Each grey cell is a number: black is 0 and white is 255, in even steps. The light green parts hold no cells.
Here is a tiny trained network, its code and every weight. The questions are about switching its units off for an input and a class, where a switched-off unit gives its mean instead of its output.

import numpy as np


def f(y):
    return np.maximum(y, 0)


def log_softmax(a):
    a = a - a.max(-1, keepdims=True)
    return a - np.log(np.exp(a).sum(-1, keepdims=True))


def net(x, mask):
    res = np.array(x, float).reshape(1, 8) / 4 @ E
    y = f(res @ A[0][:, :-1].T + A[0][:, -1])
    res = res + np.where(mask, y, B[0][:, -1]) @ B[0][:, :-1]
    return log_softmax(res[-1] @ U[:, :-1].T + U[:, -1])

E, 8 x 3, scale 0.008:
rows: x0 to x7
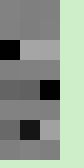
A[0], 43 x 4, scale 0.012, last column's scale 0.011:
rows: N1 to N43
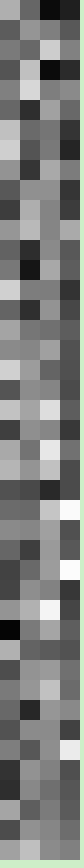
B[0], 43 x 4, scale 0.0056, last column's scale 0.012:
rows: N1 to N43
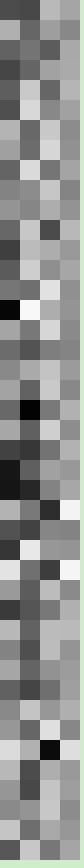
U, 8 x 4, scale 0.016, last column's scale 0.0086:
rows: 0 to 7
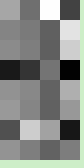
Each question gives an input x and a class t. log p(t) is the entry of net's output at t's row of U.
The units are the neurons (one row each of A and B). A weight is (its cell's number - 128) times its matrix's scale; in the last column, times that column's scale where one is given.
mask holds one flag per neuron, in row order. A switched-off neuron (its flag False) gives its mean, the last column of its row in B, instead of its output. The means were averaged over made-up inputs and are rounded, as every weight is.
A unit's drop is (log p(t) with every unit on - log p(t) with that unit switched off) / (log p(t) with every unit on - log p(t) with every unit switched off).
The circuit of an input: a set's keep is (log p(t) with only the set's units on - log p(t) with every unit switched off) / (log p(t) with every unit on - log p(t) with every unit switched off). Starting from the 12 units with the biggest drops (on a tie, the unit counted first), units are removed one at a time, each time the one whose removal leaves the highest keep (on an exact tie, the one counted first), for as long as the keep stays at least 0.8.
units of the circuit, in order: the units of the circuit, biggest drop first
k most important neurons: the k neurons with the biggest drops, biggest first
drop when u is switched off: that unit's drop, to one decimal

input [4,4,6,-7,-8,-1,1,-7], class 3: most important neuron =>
(N31)
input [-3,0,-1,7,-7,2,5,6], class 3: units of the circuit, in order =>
(N23 N31)
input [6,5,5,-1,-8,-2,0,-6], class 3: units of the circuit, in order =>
(N31 N23)
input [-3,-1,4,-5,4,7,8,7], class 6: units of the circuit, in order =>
(N16 N6 N36)
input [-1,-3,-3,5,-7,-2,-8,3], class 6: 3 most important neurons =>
(N43 N29 N5)
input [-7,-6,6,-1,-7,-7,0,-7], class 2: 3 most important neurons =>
(N26 N29 N25)
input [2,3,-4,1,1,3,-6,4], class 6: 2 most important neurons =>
(N29 N26)
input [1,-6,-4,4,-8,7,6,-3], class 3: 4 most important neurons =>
(N23 N21 N24 N31)
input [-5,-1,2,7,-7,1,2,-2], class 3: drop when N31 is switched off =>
0.3
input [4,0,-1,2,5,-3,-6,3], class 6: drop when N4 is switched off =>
0.2
